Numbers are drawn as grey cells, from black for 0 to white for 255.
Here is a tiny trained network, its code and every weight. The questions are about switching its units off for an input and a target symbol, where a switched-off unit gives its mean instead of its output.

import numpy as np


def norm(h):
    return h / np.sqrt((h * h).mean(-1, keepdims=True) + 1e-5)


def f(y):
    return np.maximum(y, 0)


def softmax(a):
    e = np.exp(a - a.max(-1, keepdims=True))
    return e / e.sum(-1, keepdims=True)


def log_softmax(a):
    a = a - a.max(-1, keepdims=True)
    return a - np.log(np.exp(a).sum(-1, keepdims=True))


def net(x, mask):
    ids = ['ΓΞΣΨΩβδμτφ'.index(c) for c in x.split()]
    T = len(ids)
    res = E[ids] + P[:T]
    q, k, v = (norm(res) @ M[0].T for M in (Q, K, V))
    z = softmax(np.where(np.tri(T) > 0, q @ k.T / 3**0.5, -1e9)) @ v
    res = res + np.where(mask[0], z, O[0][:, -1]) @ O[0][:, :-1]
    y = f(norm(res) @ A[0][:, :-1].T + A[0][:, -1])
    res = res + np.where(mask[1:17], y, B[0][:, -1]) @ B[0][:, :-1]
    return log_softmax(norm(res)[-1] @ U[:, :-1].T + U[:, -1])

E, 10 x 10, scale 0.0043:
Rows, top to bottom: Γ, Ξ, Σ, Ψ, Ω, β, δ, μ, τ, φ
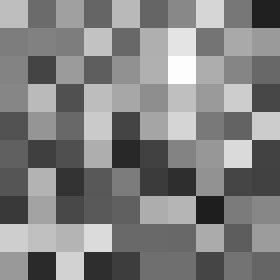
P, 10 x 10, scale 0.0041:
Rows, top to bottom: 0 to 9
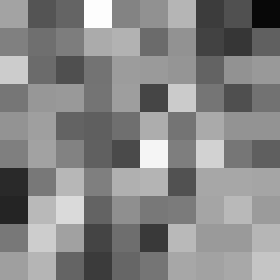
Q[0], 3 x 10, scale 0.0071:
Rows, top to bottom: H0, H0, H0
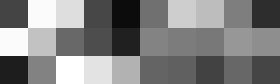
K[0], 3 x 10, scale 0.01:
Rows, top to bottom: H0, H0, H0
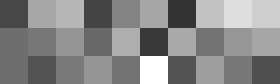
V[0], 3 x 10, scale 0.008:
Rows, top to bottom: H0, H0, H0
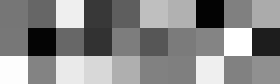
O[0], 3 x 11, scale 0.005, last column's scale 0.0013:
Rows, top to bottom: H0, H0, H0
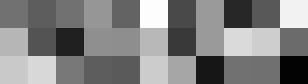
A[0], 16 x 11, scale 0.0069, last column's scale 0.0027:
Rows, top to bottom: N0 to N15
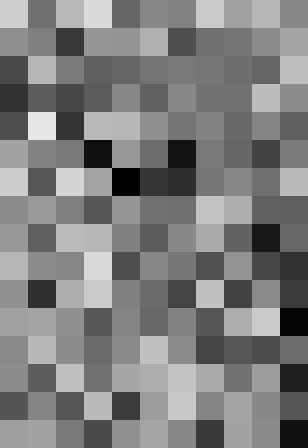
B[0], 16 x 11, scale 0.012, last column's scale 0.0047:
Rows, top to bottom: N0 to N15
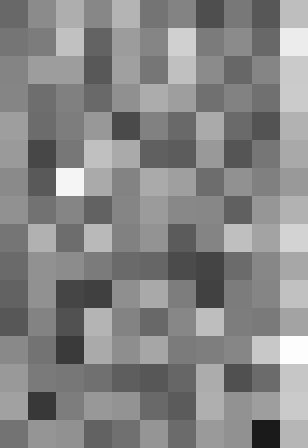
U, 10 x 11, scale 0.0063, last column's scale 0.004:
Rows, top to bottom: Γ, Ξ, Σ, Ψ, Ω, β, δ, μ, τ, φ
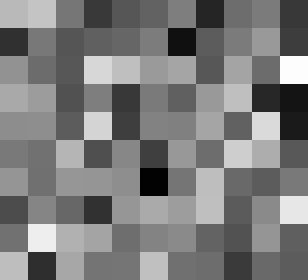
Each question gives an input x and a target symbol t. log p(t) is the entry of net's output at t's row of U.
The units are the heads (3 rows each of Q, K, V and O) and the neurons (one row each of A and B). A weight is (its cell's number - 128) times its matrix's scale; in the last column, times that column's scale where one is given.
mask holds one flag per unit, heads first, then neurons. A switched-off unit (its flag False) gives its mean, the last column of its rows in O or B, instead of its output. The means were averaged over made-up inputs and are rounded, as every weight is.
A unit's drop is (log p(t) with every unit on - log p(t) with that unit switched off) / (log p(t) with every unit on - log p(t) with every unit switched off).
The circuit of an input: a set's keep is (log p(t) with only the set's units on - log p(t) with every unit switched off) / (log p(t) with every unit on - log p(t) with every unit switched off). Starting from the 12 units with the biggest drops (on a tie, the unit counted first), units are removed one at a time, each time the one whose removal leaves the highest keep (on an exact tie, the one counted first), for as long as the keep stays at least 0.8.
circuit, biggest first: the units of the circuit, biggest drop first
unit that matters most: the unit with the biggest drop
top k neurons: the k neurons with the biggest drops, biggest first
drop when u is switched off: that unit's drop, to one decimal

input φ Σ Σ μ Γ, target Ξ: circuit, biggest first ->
H0, N10, N8
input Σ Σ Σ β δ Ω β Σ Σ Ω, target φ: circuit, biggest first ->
H0, N8
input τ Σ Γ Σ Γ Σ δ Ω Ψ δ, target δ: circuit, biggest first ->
N5
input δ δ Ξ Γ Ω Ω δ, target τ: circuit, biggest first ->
H0, N8
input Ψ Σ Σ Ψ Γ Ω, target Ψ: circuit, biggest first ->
H0, N15
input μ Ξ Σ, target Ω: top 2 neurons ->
N8, N13
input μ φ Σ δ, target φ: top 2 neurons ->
N5, N4
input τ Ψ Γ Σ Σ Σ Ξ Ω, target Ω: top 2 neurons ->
N12, N1
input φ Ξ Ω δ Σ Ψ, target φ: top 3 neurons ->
N7, N8, N4
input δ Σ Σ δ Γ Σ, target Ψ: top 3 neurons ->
N15, N1, N2
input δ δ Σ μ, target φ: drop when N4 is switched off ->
0.3
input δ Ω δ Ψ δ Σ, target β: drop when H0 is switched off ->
1.0
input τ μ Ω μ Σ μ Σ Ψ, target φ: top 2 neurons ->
N4, N8
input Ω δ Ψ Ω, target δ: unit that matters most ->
N12
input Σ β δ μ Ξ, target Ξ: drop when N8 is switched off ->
0.1
